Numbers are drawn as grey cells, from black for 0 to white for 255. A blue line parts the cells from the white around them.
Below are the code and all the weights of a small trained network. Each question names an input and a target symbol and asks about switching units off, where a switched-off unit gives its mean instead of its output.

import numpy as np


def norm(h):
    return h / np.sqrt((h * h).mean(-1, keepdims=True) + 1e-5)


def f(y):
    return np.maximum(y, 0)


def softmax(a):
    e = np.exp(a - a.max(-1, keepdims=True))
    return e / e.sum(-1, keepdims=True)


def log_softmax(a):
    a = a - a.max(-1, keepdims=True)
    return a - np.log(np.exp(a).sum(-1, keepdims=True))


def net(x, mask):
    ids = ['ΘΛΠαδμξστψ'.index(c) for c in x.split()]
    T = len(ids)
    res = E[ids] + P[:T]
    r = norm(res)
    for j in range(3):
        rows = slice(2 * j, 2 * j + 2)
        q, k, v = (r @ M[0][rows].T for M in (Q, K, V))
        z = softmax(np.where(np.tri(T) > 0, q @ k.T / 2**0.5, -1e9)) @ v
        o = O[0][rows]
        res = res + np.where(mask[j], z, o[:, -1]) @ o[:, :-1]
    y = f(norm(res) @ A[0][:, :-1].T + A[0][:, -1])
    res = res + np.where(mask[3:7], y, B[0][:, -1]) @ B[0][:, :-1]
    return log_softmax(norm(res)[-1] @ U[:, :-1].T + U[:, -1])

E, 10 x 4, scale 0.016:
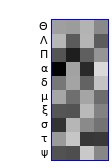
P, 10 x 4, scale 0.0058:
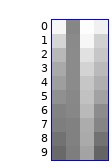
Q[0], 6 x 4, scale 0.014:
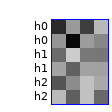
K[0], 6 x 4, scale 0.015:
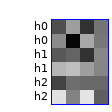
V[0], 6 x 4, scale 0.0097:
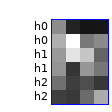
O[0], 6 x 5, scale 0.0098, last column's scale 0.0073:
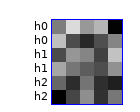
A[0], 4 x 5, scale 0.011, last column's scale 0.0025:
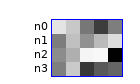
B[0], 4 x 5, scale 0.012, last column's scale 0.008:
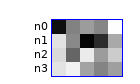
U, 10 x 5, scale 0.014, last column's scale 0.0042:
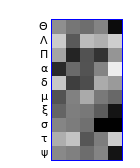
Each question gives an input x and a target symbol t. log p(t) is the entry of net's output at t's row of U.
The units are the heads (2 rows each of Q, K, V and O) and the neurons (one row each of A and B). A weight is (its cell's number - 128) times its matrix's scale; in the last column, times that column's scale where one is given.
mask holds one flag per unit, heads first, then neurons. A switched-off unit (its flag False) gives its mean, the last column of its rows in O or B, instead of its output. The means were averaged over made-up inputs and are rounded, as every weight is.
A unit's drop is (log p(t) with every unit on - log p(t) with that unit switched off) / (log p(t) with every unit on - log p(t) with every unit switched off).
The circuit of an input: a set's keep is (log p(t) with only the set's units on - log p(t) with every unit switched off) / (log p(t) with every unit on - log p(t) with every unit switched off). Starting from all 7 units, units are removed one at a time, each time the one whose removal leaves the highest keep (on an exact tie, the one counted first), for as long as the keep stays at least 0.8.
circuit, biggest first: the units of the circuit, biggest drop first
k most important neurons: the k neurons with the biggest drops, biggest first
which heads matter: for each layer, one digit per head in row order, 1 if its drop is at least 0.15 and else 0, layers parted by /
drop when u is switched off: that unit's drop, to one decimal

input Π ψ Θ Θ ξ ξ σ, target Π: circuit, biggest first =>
(h0, h1)
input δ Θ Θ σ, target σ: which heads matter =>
101
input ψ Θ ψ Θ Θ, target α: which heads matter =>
111
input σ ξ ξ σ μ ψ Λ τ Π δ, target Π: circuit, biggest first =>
(h2, n0)
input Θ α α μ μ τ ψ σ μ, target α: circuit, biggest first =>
(h1, n0, n2, h2)
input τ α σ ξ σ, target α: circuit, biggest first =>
(h0, h1, n2)
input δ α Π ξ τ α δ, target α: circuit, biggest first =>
(h2)
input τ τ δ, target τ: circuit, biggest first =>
(h0, n3)
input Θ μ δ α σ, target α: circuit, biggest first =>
(h2, n2)
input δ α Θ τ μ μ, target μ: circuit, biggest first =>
(h1, n0, h2)
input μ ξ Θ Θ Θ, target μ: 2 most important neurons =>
(n0, n1)
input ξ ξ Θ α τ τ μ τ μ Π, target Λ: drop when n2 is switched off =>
1.0
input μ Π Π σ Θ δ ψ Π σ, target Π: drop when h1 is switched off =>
0.2
